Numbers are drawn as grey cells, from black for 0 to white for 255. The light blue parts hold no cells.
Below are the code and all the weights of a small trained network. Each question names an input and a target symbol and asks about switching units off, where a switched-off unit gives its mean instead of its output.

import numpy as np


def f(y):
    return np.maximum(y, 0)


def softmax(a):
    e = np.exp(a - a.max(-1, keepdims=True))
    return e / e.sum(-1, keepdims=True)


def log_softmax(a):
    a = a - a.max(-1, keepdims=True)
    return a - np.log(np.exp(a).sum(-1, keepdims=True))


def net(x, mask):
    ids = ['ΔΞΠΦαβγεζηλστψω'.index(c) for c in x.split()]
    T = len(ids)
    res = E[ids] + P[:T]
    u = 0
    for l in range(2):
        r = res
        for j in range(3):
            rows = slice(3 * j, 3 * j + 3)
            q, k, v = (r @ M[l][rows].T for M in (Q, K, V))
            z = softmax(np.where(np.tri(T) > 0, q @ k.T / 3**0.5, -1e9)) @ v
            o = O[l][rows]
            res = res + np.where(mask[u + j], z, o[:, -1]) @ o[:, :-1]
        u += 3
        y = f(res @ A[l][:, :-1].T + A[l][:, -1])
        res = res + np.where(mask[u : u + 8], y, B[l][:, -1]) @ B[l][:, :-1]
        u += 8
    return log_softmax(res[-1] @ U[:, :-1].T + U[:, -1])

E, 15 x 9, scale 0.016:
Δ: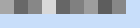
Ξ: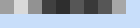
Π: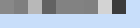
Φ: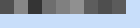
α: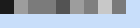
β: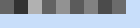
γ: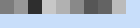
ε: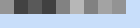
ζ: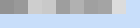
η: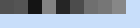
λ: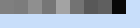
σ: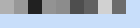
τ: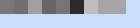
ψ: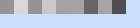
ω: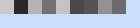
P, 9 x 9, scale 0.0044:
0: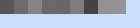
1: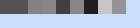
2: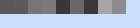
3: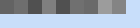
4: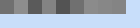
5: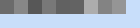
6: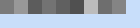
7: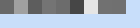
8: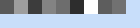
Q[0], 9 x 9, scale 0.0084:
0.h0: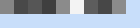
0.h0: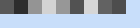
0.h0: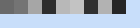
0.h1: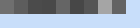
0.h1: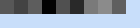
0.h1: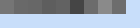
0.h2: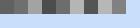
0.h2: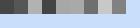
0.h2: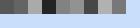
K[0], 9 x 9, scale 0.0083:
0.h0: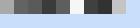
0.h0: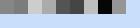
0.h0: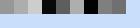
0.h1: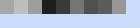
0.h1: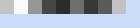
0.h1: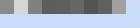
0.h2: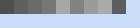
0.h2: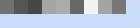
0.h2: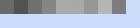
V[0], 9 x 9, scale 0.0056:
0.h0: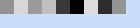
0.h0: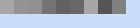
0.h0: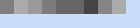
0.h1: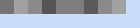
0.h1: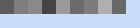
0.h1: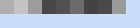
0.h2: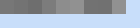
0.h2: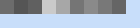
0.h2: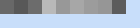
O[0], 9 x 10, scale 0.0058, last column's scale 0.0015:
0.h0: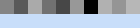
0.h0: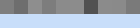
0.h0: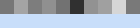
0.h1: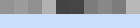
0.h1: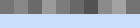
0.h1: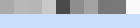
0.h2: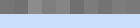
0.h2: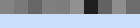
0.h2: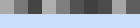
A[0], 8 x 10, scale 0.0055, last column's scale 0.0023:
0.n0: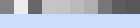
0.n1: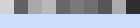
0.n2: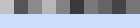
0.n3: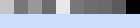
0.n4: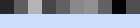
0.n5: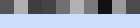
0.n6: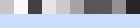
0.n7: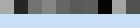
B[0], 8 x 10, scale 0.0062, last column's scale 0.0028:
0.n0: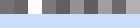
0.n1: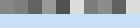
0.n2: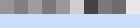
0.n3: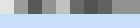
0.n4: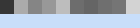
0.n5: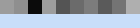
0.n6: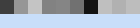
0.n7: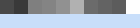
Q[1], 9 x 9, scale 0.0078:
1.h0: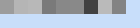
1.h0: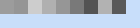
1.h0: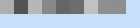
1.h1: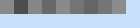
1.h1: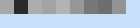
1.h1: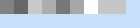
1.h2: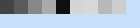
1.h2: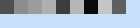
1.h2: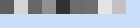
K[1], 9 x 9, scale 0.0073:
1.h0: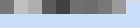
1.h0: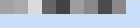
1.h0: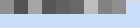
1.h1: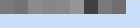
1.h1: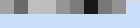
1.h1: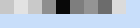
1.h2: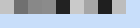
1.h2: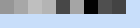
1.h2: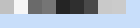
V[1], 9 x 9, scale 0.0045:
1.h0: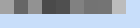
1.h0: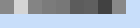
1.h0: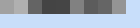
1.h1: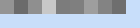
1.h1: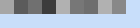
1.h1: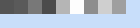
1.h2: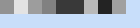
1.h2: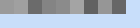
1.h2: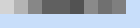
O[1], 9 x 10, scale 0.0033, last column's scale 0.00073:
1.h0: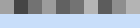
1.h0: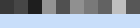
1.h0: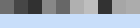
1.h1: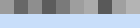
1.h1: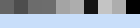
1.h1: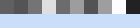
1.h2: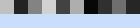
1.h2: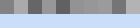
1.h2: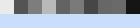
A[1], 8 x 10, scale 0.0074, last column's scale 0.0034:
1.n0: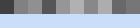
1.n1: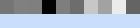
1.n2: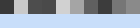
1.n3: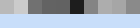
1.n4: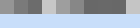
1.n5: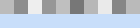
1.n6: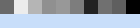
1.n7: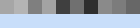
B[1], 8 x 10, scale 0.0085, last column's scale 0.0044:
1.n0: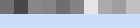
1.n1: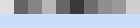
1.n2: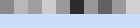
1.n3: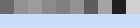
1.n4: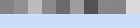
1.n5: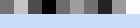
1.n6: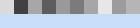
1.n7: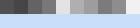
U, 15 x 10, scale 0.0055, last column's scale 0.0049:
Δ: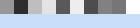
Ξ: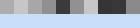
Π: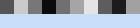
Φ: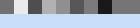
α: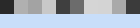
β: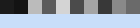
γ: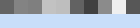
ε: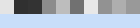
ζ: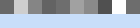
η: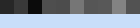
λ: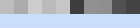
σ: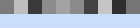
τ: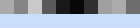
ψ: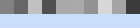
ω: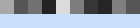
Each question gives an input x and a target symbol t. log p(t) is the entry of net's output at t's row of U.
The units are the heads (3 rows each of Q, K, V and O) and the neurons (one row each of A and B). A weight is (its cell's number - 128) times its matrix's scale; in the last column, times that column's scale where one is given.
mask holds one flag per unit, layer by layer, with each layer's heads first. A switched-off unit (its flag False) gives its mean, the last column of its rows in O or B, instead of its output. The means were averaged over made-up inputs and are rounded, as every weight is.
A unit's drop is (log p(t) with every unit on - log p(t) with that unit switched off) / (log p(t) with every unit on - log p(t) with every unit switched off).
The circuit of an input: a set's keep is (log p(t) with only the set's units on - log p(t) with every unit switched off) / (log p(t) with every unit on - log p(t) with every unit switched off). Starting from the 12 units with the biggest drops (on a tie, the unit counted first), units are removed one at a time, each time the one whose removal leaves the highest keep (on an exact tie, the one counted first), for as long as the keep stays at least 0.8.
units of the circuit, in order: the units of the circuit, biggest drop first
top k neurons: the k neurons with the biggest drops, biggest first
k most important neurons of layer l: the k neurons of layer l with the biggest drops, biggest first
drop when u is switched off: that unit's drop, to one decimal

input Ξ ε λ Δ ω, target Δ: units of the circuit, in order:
(0.h1, 0.n1, 0.n2)
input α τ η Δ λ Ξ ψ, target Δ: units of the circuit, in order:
(1.h2, 0.h1, 0.n6)
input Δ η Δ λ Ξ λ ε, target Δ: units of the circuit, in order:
(1.h2, 0.h1)
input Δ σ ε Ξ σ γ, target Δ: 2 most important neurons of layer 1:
(1.n5, 1.n4)
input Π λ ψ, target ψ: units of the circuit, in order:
(1.n6, 0.n6, 0.n0, 1.n7)
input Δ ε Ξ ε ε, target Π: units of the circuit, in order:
(0.h0, 0.h1, 1.h1)
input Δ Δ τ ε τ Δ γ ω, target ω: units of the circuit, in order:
(1.n5, 0.n3, 0.n2)
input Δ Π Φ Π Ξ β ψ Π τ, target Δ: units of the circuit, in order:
(1.h2, 0.h0, 0.h1)
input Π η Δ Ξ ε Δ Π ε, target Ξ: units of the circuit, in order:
(0.h1, 1.h1, 1.n7)
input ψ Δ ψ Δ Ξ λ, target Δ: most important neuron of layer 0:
(0.n2)
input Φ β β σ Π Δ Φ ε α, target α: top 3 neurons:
(1.n0, 1.n5, 1.n2)
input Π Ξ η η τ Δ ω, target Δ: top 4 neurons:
(0.n1, 0.n2, 1.n4, 0.n7)
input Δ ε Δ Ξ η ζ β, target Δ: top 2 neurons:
(1.n5, 0.n2)
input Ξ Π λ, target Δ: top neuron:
(1.n5)
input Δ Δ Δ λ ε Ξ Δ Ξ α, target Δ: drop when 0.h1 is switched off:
0.5
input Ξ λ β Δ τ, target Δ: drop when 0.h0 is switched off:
0.4
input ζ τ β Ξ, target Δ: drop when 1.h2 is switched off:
0.4
